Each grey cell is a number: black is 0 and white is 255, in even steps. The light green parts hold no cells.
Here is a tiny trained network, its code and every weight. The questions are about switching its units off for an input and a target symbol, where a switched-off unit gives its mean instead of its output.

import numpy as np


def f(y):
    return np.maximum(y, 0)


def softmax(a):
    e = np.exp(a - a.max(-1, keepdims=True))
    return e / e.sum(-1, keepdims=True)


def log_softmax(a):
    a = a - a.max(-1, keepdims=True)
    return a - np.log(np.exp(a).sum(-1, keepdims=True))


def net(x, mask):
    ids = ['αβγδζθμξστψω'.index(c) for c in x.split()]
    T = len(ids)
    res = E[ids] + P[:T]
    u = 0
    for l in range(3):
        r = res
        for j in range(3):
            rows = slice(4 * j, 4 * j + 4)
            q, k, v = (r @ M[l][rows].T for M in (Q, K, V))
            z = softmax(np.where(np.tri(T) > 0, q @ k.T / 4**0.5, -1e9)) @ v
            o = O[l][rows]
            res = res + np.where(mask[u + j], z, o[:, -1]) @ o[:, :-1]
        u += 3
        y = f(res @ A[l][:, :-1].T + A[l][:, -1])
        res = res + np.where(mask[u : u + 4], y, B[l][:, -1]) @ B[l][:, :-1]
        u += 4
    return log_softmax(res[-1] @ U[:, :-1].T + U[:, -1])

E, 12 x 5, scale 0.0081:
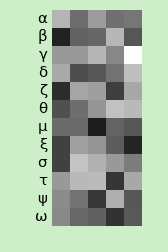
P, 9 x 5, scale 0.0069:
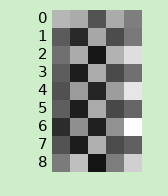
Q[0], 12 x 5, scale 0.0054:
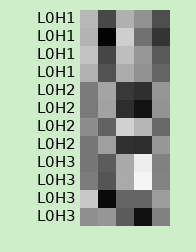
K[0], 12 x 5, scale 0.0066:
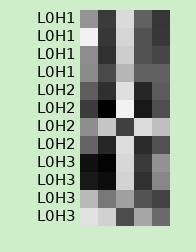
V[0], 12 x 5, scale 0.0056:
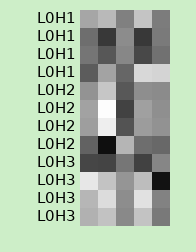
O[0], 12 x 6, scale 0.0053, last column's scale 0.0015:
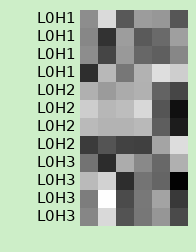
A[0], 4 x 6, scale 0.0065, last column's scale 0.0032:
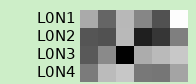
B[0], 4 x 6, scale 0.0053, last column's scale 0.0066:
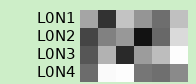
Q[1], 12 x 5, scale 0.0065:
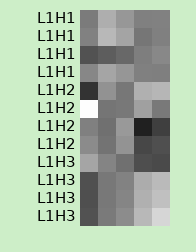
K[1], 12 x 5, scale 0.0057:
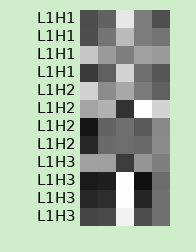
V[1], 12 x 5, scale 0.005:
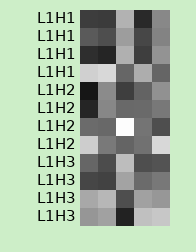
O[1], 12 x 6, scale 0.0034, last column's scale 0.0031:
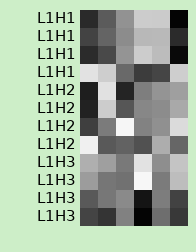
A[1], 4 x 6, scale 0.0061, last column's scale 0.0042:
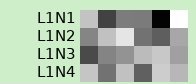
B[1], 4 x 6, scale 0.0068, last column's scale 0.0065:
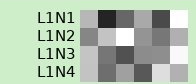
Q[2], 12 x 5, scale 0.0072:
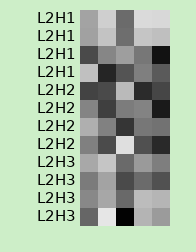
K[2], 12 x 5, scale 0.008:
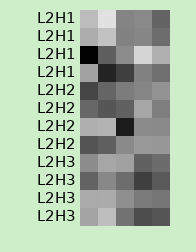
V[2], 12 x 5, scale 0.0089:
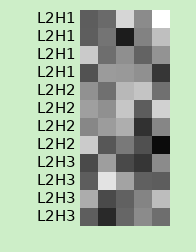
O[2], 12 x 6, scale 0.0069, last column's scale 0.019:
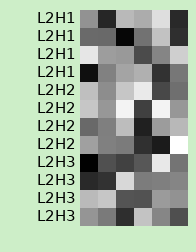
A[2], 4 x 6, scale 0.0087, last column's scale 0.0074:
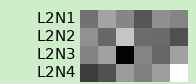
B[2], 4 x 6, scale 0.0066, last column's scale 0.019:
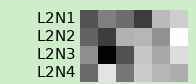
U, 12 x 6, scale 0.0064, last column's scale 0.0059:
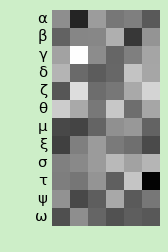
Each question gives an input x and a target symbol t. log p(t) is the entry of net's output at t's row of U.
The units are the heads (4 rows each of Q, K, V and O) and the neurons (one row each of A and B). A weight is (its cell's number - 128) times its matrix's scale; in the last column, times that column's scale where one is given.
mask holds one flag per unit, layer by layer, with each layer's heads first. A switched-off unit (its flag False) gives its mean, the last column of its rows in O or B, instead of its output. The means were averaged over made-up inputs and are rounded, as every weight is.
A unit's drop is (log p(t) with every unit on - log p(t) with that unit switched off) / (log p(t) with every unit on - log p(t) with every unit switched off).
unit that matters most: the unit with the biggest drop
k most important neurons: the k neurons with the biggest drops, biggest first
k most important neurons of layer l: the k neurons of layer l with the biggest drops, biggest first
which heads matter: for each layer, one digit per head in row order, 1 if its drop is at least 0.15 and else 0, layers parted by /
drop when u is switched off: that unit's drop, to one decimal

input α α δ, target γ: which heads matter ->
011 / 110 / 000
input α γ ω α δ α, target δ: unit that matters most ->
L2H3
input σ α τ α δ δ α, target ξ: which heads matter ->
111 / 100 / 101
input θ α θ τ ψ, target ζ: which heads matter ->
111 / 100 / 001
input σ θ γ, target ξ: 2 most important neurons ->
[L1N2, L0N4]
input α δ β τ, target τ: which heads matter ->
100 / 101 / 110
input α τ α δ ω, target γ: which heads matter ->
011 / 110 / 100
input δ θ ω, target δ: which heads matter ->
010 / 010 / 100
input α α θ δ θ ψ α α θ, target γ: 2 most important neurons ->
[L1N1, L2N3]
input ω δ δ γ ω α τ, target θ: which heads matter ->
110 / 001 / 011
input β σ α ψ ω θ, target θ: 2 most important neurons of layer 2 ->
[L2N1, L2N2]
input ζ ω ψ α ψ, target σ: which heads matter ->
010 / 000 / 111
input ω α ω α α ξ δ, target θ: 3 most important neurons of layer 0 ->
[L0N3, L0N2, L0N1]
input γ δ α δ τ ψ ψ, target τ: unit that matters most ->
L0H2
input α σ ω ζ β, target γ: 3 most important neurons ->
[L1N1, L2N3, L0N2]
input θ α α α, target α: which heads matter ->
100 / 001 / 100
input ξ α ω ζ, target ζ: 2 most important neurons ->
[L2N4, L0N2]
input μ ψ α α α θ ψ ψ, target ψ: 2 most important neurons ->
[L1N2, L2N3]
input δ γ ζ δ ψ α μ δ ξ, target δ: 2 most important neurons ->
[L2N3, L1N2]
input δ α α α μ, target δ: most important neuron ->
[L2N3]
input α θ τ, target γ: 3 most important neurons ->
[L1N1, L2N3, L0N2]
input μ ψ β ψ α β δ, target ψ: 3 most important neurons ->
[L2N3, L1N1, L0N2]
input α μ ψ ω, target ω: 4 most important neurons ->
[L0N2, L0N3, L1N3, L2N2]
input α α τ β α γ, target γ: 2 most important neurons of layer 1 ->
[L1N1, L1N4]
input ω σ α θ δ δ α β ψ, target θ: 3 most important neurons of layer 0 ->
[L0N3, L0N2, L0N1]
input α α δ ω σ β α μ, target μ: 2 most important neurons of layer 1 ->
[L1N2, L1N4]
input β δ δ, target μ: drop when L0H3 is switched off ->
0.1
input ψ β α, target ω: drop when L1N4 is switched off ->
0.0
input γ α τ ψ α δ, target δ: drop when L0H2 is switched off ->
0.2
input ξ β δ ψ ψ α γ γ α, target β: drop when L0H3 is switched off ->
0.1
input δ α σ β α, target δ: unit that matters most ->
L2H1
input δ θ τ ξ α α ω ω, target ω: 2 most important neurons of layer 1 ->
[L1N3, L1N4]
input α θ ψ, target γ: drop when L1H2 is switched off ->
0.2
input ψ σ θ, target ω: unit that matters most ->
L0H2
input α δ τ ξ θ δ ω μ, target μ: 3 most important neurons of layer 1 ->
[L1N2, L1N4, L1N1]
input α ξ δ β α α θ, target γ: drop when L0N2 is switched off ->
0.2
